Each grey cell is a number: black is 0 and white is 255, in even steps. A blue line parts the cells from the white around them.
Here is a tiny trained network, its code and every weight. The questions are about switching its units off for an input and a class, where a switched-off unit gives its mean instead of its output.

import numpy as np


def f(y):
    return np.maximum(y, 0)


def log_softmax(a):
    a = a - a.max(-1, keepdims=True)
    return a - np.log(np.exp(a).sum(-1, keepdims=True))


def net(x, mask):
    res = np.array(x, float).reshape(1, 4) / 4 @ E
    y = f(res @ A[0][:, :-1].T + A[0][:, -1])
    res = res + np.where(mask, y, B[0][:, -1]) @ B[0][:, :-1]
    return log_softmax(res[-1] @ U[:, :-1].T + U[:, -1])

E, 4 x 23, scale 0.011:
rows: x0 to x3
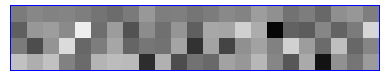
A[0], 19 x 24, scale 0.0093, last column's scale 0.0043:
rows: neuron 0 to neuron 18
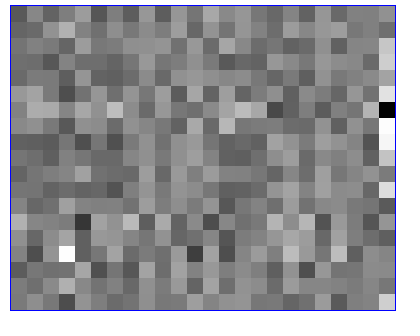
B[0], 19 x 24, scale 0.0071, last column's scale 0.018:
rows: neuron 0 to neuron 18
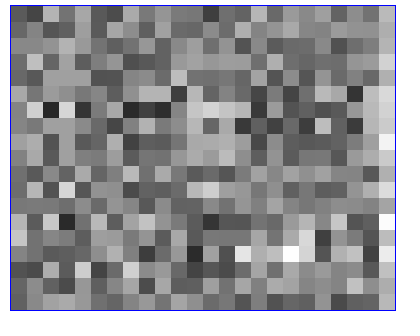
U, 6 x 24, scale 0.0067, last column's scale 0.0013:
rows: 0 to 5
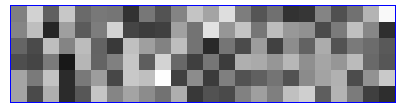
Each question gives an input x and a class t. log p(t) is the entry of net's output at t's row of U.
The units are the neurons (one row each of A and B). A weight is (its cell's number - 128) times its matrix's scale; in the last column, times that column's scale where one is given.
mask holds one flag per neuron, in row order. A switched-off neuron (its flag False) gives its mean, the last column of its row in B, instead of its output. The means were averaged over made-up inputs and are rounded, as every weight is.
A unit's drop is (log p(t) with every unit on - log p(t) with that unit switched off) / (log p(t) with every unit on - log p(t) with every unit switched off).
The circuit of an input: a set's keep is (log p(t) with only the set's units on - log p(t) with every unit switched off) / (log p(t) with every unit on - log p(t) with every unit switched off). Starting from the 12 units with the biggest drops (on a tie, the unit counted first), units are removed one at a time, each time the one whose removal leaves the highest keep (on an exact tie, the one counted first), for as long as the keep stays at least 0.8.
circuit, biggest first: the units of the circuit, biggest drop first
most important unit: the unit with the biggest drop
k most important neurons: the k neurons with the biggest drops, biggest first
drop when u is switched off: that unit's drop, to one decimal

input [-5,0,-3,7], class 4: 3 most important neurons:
[neuron 13; neuron 8; neuron 11]
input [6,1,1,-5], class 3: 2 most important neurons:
[neuron 6; neuron 16]
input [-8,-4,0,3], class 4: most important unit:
neuron 15
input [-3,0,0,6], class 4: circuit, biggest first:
[neuron 15; neuron 13]
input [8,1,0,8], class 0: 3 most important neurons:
[neuron 6; neuron 15; neuron 16]
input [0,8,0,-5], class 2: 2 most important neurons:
[neuron 15; neuron 4]
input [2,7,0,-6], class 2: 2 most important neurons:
[neuron 15; neuron 4]
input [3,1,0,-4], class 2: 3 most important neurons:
[neuron 6; neuron 15; neuron 16]
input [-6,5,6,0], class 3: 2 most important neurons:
[neuron 8; neuron 11]
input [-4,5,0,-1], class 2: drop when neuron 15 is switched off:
0.2
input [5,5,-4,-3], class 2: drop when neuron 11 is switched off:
0.0
